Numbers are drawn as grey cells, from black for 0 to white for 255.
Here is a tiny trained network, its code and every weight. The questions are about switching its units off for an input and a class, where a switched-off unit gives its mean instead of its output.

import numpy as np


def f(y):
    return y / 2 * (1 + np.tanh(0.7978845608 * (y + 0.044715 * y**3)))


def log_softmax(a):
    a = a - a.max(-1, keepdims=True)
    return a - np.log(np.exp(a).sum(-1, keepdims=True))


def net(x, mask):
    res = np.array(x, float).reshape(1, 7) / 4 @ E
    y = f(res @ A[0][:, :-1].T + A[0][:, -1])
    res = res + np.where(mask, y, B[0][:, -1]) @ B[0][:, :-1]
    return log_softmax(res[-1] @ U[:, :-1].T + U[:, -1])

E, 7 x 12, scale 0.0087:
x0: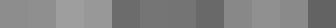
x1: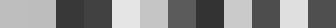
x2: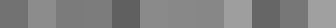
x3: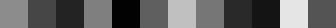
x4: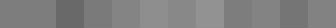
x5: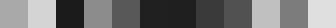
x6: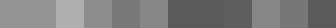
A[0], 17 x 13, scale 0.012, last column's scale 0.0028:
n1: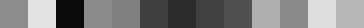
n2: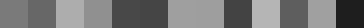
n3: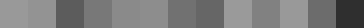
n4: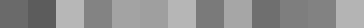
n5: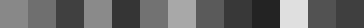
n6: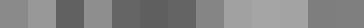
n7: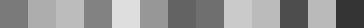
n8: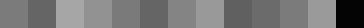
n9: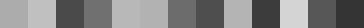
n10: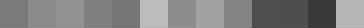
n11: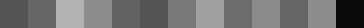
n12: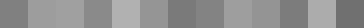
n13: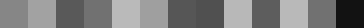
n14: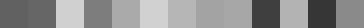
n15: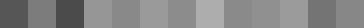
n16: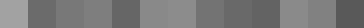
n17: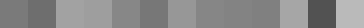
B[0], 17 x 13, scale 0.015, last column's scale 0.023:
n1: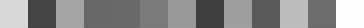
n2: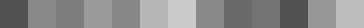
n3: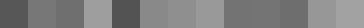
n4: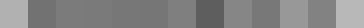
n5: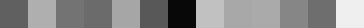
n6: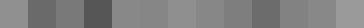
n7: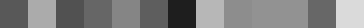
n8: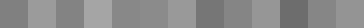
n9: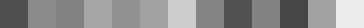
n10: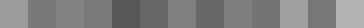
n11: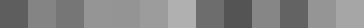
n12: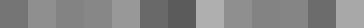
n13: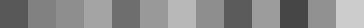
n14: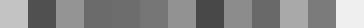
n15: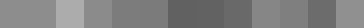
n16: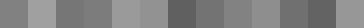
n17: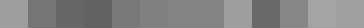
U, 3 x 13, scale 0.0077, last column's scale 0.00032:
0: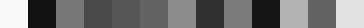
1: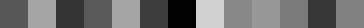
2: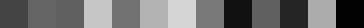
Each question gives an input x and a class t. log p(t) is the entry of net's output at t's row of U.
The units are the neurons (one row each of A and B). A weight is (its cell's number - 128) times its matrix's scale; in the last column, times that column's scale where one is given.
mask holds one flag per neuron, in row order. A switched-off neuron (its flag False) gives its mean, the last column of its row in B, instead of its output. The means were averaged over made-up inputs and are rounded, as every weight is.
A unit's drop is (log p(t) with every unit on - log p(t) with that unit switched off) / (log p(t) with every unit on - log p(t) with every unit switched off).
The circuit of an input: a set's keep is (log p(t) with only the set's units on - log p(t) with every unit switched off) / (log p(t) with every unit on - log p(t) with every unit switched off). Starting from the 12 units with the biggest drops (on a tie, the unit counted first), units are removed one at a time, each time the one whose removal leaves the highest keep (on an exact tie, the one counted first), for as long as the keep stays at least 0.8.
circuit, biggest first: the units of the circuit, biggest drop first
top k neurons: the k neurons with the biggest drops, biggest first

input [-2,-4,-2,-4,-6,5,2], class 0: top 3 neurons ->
n1, n5, n9
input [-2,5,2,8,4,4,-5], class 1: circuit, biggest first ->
n5
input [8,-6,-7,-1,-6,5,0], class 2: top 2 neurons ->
n2, n14
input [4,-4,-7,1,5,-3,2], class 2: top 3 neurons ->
n1, n2, n11
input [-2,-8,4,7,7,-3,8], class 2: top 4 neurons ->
n2, n7, n11, n8
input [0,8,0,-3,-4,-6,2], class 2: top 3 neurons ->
n9, n13, n1
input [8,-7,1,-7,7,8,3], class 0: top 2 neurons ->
n1, n5
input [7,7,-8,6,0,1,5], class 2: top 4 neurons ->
n9, n13, n7, n3
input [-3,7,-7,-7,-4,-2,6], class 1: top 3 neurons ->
n7, n12, n2
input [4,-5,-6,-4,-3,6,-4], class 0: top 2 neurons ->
n1, n9
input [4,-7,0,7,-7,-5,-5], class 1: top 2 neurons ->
n5, n9
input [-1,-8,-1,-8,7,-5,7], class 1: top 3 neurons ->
n7, n9, n13
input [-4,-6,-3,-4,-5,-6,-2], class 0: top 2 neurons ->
n9, n14
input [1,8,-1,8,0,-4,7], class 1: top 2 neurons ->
n5, n2
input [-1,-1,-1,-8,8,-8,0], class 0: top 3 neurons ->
n14, n5, n4
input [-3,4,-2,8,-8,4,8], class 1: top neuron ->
n5
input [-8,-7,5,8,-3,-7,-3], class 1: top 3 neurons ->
n5, n1, n9
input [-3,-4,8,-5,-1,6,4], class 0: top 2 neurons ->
n1, n5
